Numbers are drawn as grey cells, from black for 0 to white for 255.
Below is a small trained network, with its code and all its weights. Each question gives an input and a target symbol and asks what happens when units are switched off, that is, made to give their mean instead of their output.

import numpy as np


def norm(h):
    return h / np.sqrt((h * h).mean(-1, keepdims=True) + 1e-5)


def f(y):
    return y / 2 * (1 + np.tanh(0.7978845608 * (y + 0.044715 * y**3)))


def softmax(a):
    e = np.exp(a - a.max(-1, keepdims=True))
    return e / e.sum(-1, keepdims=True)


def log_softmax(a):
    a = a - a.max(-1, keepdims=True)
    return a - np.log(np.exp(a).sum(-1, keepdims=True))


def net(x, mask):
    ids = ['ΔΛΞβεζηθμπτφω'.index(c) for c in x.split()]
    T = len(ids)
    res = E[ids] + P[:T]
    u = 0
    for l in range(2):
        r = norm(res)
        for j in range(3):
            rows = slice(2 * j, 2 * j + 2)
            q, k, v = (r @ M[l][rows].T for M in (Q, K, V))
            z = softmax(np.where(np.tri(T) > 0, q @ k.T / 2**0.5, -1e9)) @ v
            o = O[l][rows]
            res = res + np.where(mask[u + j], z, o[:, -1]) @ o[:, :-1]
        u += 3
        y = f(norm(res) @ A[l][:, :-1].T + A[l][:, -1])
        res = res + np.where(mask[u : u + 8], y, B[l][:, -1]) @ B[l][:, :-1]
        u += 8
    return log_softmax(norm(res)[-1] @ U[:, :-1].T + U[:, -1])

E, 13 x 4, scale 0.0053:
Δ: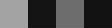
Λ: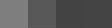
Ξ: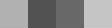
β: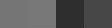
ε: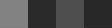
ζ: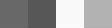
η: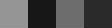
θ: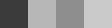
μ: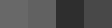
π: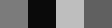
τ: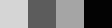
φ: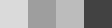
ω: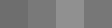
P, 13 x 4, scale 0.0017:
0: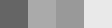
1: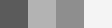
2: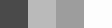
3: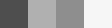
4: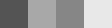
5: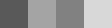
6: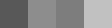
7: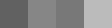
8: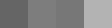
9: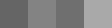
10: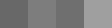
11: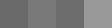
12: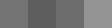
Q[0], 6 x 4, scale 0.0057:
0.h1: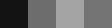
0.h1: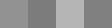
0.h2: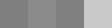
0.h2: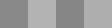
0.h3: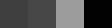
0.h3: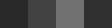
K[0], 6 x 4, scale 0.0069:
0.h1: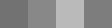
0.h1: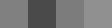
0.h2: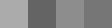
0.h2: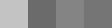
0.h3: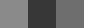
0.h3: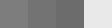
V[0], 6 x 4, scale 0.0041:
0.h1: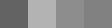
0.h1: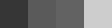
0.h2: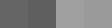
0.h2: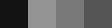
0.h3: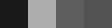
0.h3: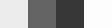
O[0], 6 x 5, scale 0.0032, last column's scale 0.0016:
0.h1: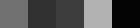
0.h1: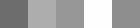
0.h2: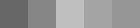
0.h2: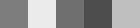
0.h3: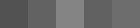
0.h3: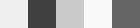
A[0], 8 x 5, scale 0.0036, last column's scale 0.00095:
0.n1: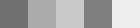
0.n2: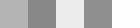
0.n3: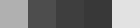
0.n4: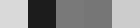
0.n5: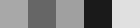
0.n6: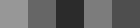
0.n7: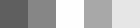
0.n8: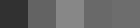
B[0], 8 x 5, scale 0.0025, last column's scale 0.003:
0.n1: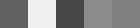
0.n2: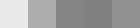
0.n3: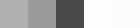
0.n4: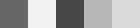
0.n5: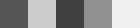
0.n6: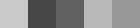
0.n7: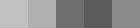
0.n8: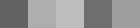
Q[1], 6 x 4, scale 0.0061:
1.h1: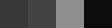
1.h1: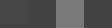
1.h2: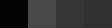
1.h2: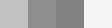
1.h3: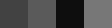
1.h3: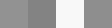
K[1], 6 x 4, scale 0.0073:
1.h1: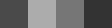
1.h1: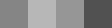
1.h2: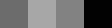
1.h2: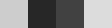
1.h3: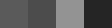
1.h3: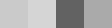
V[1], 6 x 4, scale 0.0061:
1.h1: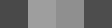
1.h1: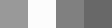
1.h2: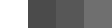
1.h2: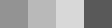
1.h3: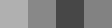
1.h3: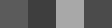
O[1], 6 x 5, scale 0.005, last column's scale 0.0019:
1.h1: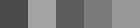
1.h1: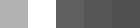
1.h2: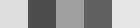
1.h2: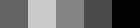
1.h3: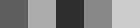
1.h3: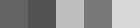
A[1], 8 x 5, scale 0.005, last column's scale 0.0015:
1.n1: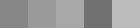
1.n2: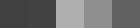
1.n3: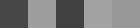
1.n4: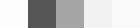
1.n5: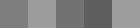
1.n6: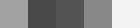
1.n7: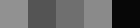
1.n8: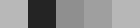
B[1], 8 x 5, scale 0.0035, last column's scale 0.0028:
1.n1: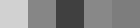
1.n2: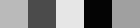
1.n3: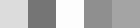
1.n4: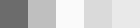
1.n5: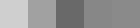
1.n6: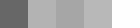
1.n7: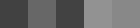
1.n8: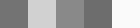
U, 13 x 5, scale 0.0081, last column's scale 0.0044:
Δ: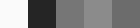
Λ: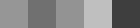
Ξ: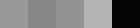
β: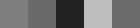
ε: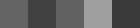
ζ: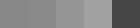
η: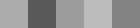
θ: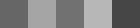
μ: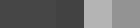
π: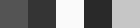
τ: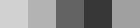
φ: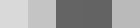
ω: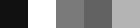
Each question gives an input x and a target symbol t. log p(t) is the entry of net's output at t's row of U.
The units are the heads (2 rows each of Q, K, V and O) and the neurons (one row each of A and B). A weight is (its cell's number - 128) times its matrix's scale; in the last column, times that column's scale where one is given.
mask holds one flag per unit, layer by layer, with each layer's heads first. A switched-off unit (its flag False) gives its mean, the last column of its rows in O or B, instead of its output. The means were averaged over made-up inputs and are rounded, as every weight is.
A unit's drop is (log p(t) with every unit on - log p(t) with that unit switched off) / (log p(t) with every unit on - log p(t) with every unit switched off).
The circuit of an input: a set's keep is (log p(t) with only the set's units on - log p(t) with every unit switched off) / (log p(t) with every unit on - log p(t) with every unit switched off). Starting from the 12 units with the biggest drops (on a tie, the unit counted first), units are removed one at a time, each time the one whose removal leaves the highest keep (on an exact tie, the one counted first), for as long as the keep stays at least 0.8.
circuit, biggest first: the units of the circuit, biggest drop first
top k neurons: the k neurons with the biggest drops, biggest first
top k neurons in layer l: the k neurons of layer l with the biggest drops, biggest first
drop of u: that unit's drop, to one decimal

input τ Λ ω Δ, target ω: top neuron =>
(0.n3)
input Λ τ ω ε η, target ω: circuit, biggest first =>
(1.h2, 0.h3, 0.n3)
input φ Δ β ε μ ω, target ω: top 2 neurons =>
(0.n3, 0.n4)
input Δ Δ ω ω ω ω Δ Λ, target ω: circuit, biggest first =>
(0.h3, 1.n3)
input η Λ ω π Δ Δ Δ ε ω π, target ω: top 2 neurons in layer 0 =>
(0.n3, 0.n7)
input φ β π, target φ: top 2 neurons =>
(0.n3, 0.n6)
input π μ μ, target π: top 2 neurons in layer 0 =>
(0.n3, 0.n4)
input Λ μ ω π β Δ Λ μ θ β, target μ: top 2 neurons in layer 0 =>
(0.n4, 0.n5)
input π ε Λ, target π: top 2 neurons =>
(0.n3, 1.n2)
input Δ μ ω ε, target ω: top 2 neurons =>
(0.n3, 0.n7)
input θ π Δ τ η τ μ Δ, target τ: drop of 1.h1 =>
0.2
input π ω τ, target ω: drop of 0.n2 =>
-0.1
